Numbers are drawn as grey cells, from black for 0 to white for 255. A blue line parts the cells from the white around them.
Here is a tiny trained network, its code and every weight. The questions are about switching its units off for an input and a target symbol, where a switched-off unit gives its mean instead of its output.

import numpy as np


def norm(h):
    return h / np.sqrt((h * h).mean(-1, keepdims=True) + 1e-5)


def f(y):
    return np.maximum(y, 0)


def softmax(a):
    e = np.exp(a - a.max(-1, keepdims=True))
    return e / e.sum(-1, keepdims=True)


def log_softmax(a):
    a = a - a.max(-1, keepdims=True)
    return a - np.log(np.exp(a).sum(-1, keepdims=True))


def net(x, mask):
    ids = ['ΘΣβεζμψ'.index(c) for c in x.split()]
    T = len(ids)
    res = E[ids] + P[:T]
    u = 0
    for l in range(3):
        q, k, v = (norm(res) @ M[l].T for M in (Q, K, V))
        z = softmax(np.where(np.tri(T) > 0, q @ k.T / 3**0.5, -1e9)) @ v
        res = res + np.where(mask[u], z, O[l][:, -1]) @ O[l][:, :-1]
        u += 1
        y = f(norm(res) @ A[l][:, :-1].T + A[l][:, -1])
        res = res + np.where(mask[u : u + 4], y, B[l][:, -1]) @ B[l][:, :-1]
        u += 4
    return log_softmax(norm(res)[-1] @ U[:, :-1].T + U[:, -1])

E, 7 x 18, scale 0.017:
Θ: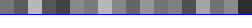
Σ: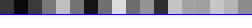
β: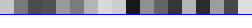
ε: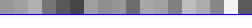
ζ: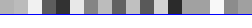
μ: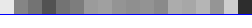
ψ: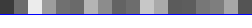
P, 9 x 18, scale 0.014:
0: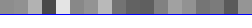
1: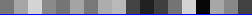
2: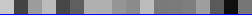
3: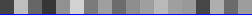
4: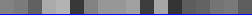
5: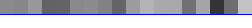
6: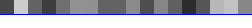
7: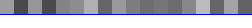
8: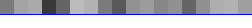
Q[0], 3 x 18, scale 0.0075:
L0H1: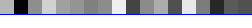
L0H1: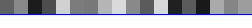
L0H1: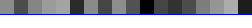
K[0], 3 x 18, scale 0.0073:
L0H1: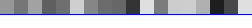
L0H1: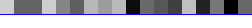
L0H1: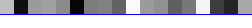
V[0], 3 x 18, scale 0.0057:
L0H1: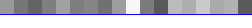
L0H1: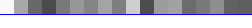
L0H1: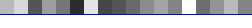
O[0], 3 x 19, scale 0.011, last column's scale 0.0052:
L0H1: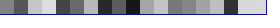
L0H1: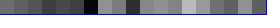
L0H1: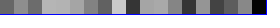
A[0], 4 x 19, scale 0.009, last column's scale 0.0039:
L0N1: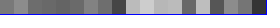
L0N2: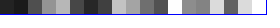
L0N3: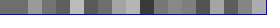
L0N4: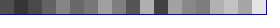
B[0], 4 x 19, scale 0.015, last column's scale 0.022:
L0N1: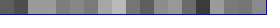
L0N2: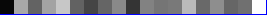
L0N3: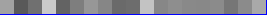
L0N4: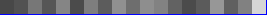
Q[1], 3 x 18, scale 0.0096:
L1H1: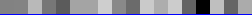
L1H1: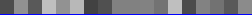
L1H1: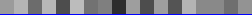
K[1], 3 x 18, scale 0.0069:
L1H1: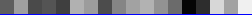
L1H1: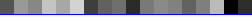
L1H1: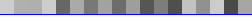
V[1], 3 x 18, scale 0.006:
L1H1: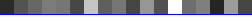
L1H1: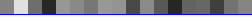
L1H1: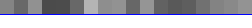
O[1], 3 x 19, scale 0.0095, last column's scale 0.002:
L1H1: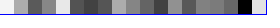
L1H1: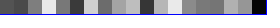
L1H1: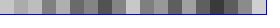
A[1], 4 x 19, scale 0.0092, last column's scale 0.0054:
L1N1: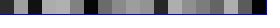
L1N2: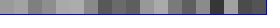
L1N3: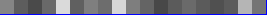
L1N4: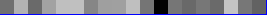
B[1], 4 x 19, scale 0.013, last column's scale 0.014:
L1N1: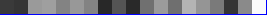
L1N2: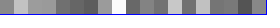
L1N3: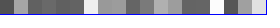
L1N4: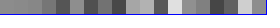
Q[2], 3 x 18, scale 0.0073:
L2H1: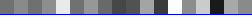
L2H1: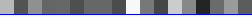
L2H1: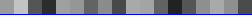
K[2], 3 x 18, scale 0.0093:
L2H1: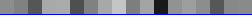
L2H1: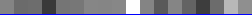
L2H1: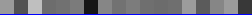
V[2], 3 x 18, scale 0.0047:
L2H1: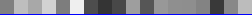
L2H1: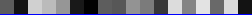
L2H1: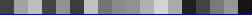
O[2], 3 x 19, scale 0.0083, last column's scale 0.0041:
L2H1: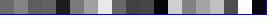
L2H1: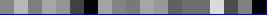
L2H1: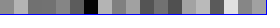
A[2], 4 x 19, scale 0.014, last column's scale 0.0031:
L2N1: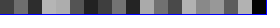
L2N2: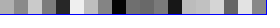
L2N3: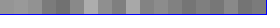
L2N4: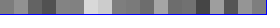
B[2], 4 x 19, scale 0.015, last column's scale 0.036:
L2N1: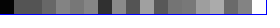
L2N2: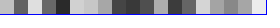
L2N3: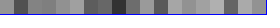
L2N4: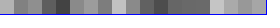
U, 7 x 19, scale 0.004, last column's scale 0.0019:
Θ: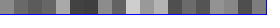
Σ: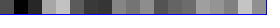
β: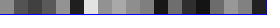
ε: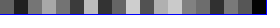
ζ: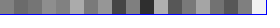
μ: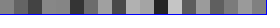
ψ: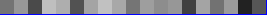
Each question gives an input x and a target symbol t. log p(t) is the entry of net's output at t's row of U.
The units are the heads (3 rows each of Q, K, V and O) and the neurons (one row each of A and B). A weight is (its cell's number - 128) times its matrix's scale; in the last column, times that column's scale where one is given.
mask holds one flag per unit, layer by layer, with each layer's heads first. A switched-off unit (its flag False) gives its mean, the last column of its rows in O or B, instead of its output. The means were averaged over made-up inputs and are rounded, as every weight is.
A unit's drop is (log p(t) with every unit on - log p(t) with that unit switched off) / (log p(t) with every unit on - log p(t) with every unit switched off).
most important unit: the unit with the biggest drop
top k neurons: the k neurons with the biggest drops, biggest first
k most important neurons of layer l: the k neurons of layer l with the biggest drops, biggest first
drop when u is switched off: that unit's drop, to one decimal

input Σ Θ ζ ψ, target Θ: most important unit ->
L0N2
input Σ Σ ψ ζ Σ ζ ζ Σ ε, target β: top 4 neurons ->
(L0N2; L2N2; L2N1; L1N1)
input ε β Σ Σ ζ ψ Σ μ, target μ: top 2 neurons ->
(L0N2; L1N4)
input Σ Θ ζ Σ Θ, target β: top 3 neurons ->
(L0N2; L2N2; L1N1)
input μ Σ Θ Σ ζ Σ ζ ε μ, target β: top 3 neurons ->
(L0N2; L2N2; L2N1)
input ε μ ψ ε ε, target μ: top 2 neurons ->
(L0N2; L1N4)
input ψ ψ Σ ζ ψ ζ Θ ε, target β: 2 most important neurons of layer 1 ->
(L1N1; L1N3)
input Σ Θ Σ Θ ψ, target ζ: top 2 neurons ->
(L0N2; L0N4)
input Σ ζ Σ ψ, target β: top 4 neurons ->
(L0N2; L2N2; L1N1; L2N1)
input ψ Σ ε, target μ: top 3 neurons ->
(L0N2; L1N4; L2N2)
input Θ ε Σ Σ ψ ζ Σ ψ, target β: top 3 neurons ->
(L0N2; L2N2; L2N1)
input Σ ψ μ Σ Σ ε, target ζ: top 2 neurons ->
(L0N2; L0N4)
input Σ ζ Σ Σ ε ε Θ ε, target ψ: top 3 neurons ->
(L0N2; L2N1; L2N2)
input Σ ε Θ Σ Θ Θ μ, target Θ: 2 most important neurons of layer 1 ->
(L1N1; L1N3)
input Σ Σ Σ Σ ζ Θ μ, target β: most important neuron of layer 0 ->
(L0N2)
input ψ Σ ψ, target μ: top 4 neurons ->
(L0N2; L1N4; L2N2; L0N4)
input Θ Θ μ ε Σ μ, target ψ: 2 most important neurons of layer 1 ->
(L1N1; L1N2)
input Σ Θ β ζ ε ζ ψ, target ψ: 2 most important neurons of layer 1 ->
(L1N1; L1N2)
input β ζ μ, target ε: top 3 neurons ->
(L0N2; L2N2; L2N1)
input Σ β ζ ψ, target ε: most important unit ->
L0H1
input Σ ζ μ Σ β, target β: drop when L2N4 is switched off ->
0.1
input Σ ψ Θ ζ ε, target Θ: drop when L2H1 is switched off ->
0.2
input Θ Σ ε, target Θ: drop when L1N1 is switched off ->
0.3
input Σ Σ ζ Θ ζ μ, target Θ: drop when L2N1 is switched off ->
0.4
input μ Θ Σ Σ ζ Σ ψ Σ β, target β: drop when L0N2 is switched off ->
0.7
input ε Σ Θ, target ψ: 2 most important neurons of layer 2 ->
(L2N1; L2N2)
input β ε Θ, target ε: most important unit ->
L1H1
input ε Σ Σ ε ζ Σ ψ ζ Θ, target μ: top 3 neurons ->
(L0N2; L1N4; L2N2)
